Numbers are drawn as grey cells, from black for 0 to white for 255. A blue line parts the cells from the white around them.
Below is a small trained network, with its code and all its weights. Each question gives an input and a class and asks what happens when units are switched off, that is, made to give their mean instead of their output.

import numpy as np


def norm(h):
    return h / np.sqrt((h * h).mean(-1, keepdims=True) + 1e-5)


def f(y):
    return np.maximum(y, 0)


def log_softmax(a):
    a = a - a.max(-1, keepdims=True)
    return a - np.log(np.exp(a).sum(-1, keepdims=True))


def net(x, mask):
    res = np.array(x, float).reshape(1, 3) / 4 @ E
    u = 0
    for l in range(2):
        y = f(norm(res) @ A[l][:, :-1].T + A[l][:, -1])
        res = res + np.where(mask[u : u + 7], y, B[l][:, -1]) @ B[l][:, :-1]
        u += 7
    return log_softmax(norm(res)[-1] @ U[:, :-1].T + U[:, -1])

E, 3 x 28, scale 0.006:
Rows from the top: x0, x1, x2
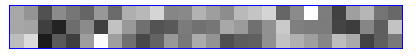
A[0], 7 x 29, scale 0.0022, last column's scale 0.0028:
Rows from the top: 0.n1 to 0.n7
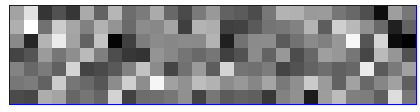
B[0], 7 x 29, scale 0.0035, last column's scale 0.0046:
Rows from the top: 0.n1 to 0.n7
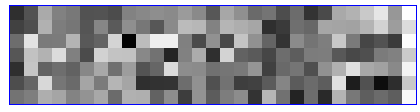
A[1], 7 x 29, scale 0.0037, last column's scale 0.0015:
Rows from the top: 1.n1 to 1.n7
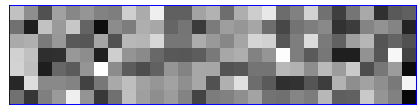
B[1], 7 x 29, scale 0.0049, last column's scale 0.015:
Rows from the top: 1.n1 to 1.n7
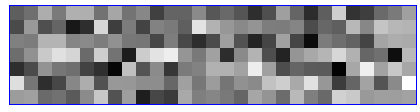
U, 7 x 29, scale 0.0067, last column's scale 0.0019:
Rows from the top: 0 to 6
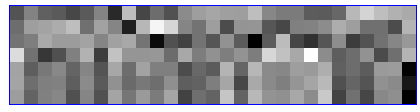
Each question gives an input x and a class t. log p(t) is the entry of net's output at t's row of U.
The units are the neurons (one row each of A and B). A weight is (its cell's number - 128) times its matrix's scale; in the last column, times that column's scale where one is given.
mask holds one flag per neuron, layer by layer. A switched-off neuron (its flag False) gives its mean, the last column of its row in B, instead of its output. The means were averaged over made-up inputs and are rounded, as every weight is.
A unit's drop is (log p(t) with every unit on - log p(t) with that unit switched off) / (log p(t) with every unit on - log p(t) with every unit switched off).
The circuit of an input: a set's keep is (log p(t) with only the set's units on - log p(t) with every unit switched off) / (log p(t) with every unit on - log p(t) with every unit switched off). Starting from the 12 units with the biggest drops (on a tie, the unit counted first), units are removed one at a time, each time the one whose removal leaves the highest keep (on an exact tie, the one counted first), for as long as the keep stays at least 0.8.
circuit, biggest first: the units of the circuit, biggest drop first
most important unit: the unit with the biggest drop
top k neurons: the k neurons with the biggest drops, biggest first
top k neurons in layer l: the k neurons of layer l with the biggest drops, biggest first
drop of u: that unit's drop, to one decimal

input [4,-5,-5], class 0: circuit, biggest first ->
(1.n4)
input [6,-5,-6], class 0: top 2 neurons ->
(1.n2, 1.n4)
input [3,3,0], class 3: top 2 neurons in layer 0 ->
(0.n1, 0.n6)
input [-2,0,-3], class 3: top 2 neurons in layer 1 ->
(1.n6, 1.n5)
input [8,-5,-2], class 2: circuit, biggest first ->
(1.n3, 1.n1)
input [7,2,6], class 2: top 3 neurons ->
(1.n3, 1.n1, 0.n5)
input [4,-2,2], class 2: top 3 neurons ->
(1.n3, 0.n5, 0.n1)
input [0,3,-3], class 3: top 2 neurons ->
(0.n5, 1.n6)
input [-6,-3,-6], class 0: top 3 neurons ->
(1.n2, 1.n3, 1.n1)
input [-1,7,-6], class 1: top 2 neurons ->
(1.n4, 0.n1)
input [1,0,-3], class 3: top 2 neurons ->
(0.n5, 1.n6)
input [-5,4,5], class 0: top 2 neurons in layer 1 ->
(1.n5, 1.n3)
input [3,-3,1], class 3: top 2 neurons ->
(1.n4, 1.n6)
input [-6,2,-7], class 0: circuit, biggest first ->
(1.n2)
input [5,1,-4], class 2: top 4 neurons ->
(1.n1, 1.n3, 0.n1, 0.n2)
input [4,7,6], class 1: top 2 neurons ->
(1.n4, 0.n5)
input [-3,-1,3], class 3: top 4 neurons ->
(1.n3, 1.n6, 1.n2, 1.n1)
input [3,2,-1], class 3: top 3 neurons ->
(0.n6, 0.n5, 1.n6)
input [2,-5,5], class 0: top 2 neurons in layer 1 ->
(1.n5, 1.n4)
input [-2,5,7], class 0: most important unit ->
1.n5
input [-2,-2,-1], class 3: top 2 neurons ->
(1.n6, 1.n4)
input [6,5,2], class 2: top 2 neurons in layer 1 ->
(1.n1, 1.n3)
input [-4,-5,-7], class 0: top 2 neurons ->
(1.n4, 1.n2)
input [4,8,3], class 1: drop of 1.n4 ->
1.0
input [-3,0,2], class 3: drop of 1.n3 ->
0.4
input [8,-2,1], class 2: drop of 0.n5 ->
0.0
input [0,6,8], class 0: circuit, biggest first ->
(1.n5)
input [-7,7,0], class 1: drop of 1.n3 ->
0.1
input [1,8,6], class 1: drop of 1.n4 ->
1.4
